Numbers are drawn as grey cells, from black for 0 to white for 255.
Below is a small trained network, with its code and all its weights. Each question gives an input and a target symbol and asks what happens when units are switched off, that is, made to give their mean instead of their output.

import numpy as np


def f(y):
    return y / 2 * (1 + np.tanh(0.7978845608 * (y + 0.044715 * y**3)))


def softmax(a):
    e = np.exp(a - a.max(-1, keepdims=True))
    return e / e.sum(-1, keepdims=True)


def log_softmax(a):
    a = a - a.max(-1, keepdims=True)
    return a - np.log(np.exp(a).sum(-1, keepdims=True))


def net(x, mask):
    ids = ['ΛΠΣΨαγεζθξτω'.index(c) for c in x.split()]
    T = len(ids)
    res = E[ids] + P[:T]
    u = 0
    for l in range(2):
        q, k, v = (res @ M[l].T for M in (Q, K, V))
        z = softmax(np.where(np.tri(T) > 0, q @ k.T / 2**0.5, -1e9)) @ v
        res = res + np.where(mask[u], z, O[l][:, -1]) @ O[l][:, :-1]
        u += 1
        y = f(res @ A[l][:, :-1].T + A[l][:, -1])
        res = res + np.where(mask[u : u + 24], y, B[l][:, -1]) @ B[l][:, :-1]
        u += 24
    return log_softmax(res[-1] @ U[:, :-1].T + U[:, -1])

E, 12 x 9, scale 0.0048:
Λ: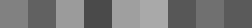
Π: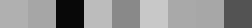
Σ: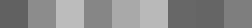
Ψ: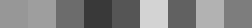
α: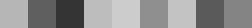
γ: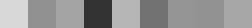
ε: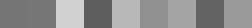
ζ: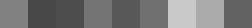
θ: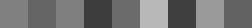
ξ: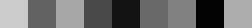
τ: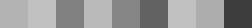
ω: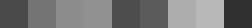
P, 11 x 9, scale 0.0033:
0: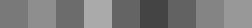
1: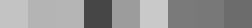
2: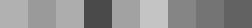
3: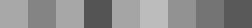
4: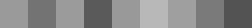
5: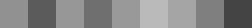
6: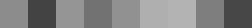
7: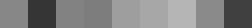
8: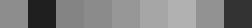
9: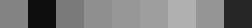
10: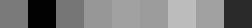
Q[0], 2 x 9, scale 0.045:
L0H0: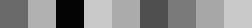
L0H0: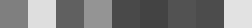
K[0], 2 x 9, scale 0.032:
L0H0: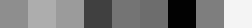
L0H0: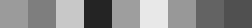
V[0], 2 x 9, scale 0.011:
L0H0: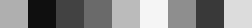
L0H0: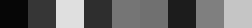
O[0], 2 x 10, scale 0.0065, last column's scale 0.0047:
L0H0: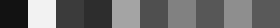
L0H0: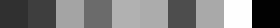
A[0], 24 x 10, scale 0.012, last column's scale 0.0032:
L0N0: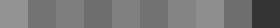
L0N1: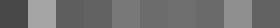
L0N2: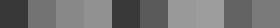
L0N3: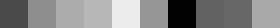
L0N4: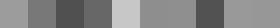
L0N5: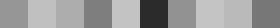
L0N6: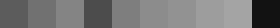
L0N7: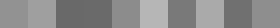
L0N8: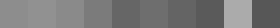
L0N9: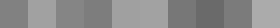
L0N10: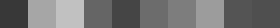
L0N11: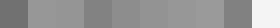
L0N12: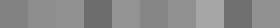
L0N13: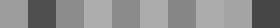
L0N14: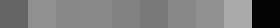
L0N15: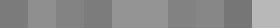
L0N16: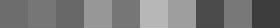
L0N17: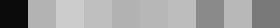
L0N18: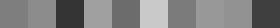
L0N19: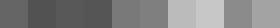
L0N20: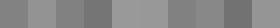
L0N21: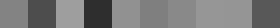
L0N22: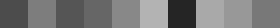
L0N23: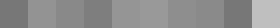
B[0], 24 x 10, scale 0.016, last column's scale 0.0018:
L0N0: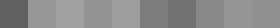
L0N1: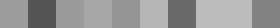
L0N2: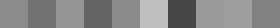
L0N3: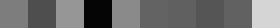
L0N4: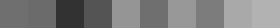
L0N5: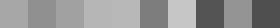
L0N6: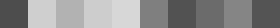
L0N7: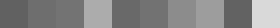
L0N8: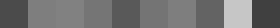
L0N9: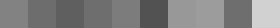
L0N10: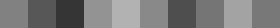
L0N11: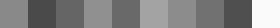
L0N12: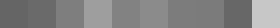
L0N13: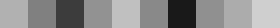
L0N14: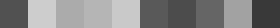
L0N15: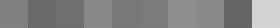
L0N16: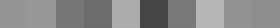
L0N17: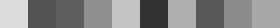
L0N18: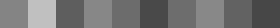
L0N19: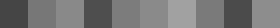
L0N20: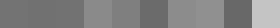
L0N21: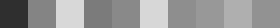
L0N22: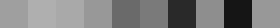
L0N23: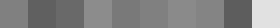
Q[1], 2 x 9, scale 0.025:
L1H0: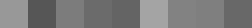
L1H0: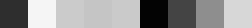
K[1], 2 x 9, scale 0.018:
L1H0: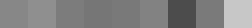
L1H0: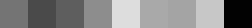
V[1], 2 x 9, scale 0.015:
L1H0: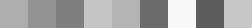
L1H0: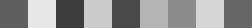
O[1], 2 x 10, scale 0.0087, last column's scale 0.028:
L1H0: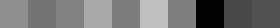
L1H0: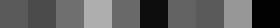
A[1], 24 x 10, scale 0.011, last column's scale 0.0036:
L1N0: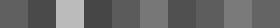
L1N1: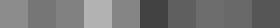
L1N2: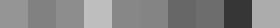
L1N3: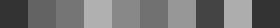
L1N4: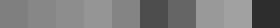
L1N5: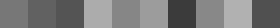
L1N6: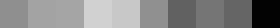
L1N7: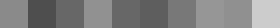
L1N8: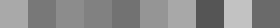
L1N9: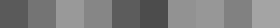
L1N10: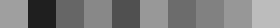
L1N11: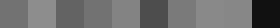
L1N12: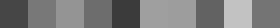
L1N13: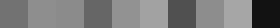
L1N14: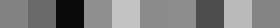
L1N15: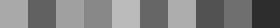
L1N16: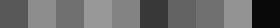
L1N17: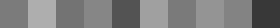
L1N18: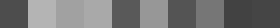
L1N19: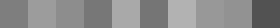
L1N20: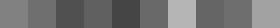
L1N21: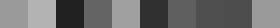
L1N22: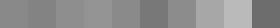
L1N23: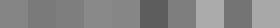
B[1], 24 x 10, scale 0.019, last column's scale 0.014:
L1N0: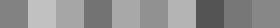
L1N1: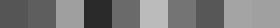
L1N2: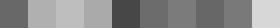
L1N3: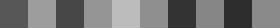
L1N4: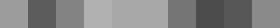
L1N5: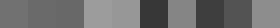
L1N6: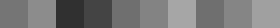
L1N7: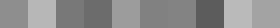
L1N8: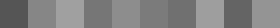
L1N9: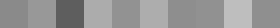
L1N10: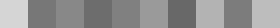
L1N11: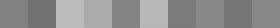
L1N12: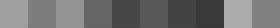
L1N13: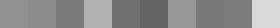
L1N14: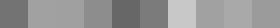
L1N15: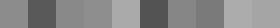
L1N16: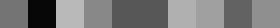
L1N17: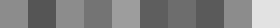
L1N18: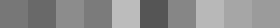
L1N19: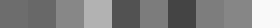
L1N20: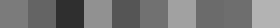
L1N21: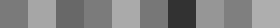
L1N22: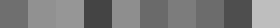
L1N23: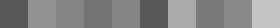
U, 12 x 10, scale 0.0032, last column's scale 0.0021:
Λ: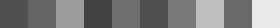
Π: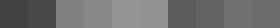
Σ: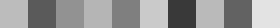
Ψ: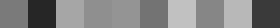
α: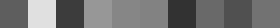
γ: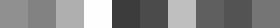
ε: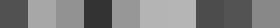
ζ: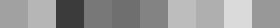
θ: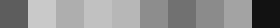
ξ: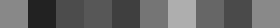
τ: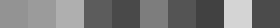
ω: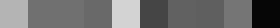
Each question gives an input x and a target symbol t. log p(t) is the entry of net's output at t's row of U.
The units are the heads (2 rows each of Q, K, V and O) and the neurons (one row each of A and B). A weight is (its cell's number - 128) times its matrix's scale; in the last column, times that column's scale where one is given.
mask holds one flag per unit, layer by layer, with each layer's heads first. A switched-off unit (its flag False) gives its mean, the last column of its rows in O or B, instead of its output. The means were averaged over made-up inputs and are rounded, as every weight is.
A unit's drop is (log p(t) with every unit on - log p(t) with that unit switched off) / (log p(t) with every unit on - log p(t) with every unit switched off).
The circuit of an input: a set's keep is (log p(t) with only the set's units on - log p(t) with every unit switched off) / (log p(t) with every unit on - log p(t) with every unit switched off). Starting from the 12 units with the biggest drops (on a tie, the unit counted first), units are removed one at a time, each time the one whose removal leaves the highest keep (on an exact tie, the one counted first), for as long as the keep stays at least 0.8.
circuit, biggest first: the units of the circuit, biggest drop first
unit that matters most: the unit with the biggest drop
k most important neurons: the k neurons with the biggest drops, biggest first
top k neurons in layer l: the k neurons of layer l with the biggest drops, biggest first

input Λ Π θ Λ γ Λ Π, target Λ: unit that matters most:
L0H0
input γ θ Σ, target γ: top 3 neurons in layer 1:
L1N2, L1N20, L1N14
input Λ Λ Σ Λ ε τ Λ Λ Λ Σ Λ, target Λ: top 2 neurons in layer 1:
L1N22, L1N23
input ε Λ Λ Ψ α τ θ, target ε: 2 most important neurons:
L0N17, L1N6
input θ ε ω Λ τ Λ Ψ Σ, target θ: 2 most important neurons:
L0N22, L1N9
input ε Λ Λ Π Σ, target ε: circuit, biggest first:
L0H0, L1H0, L0N17, L1N19
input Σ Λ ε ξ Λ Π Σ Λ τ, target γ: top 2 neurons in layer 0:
L0N3, L0N13
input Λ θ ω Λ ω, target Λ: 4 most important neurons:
L0N22, L0N3, L1N22, L1N23
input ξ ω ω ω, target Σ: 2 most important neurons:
L1N10, L1N23
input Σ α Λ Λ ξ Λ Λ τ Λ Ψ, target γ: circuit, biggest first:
L1H0, L0H0, L1N2, L0N3
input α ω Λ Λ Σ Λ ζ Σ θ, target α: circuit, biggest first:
L1H0, L1N21, L0H0, L0N3
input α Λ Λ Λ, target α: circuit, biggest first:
L1H0, L1N21, L0H0, L0N3
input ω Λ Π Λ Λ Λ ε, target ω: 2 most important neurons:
L0N13, L1N5
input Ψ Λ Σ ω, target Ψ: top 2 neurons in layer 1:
L1N16, L1N9
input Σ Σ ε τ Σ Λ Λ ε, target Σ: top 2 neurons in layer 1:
L1N19, L1N23
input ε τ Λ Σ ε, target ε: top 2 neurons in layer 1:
L1N6, L1N19
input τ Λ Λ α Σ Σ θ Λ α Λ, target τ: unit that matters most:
L1H0
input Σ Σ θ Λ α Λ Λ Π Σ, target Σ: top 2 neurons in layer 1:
L1N19, L1N23
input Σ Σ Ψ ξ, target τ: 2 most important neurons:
L1N12, L0N8
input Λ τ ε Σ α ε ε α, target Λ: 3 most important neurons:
L0N3, L0N22, L1N22
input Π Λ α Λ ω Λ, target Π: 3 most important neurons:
L1N16, L1N1, L1N3
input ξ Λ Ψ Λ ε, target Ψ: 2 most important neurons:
L0N17, L1N15
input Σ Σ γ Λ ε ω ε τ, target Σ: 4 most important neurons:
L0N17, L0N3, L0N22, L1N19
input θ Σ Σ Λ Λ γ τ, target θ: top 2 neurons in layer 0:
L0N22, L0N3
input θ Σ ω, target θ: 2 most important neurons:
L0N22, L1N9
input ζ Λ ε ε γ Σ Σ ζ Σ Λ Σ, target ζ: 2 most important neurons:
L1N9, L1N7
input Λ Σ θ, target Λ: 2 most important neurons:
L0N22, L0N3
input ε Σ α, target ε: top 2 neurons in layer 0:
L0N17, L0N5
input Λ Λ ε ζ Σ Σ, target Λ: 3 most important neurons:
L0N3, L0N22, L1N22
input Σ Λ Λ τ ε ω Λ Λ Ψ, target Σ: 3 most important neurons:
L0N17, L0N3, L0N22
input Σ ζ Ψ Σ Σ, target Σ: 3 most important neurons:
L0N17, L0N3, L1N19
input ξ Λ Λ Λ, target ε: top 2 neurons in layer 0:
L0N3, L0N21
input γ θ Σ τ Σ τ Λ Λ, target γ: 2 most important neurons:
L1N2, L0N5
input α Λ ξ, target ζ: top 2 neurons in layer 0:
L0N3, L0N10
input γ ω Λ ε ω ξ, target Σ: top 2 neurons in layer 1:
L1N23, L1N10
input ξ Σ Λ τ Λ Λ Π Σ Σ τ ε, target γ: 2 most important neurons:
L0N3, L1N2
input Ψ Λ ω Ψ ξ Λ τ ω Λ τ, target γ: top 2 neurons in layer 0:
L0N3, L0N21
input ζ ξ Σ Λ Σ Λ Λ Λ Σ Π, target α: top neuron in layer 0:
L0N18
